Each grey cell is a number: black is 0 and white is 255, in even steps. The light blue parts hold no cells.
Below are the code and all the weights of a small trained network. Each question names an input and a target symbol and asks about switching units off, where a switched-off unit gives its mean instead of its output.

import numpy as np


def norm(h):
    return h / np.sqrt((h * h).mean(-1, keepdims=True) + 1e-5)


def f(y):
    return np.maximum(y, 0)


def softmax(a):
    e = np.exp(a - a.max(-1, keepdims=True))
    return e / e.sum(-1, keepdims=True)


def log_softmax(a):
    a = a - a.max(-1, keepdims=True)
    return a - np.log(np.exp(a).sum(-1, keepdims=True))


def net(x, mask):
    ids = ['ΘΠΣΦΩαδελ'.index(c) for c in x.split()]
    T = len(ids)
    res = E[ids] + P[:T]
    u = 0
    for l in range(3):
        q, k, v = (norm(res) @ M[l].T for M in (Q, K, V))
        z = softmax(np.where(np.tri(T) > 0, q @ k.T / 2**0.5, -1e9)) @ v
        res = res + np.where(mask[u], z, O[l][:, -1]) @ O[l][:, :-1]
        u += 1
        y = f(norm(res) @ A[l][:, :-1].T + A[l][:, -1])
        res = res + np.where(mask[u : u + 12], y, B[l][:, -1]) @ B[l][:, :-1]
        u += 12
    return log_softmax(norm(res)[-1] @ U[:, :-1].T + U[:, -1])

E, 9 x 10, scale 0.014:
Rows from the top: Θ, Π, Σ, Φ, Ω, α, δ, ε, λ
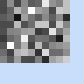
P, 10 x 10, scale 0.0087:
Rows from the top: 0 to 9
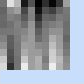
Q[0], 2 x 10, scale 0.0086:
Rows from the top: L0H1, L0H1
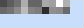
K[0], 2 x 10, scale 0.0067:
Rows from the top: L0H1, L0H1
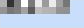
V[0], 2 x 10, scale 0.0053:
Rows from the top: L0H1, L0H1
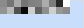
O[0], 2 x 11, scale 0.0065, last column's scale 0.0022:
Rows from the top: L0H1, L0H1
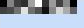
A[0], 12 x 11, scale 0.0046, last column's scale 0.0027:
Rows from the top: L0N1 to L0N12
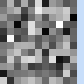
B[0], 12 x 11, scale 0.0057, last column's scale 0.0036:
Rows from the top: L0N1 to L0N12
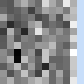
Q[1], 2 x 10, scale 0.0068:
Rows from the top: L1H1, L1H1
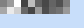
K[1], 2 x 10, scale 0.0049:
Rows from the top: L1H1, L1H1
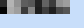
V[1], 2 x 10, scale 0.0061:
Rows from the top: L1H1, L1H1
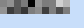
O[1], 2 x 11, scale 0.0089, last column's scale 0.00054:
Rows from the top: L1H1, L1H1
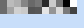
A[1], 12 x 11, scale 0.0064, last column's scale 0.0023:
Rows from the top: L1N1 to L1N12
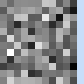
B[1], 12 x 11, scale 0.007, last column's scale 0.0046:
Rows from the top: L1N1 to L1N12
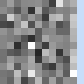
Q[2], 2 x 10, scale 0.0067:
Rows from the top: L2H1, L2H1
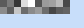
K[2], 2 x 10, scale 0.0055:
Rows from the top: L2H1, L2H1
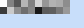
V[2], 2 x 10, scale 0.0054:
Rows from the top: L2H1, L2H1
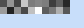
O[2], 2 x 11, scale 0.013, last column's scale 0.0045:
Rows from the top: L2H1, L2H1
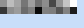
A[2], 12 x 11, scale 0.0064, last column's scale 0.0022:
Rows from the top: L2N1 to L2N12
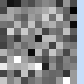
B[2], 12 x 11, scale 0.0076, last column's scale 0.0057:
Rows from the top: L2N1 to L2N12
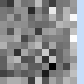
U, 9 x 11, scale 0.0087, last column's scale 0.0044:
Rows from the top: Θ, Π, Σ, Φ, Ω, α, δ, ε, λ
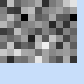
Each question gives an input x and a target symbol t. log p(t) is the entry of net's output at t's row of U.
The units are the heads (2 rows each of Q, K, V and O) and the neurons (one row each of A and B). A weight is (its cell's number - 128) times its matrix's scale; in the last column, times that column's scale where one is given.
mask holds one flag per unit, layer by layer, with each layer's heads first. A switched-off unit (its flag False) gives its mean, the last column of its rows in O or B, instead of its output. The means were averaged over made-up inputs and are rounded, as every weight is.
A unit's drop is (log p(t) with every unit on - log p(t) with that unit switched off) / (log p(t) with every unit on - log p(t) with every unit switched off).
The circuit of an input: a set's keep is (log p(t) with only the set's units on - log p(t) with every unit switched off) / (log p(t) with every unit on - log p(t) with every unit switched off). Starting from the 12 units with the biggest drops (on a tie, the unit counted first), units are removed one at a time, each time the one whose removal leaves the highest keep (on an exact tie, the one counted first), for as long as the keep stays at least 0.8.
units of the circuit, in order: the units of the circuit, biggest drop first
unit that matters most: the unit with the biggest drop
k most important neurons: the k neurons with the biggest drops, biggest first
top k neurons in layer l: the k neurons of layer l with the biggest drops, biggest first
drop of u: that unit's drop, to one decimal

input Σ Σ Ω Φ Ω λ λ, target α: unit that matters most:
L1H1
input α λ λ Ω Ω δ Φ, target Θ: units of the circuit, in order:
[L1N7 L2N3]
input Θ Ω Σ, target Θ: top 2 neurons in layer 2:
[L2N11 L2N3]
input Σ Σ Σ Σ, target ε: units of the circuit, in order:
[L0H1 L2H1]
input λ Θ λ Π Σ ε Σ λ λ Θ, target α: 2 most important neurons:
[L0N12 L2N2]
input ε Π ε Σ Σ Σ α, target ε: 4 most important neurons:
[L1N3 L0N4 L2N5 L2N11]
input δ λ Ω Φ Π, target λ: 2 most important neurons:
[L1N12 L1N3]
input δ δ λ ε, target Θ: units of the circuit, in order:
[L1N3 L0H1]
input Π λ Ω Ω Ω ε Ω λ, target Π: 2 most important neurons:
[L0N8 L2N8]
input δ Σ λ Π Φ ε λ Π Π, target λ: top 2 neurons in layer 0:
[L0N3 L0N12]
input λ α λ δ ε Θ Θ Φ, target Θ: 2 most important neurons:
[L1N7 L1N10]
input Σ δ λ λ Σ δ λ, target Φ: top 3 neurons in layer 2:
[L2N8 L2N10 L2N3]
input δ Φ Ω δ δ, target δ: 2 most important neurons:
[L1N8 L1N6]
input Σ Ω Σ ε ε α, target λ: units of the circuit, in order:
[L1H1]
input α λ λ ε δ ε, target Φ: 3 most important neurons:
[L2N10 L0N1 L1N8]
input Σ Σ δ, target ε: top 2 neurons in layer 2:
[L2N5 L2N11]
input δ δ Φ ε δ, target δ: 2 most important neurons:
[L1N8 L0N9]
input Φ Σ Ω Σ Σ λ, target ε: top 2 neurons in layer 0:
[L0N4 L0N3]
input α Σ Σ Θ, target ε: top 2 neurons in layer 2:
[L2N5 L2N11]
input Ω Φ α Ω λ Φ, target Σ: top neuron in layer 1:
[L1N7]
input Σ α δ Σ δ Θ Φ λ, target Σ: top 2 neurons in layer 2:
[L2N6 L2N3]
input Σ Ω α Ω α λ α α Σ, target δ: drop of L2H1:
0.2
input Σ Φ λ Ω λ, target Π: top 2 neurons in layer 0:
[L0N8 L0N3]
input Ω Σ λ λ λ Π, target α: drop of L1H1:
0.2
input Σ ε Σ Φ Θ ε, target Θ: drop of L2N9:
0.1
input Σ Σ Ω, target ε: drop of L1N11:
0.1
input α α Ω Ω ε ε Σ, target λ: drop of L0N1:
0.0
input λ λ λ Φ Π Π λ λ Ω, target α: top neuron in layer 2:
[L2N6]
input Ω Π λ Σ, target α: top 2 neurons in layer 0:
[L0N8 L0N9]
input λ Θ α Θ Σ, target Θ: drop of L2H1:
0.2
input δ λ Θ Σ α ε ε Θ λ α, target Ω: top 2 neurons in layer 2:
[L2N5 L2N3]
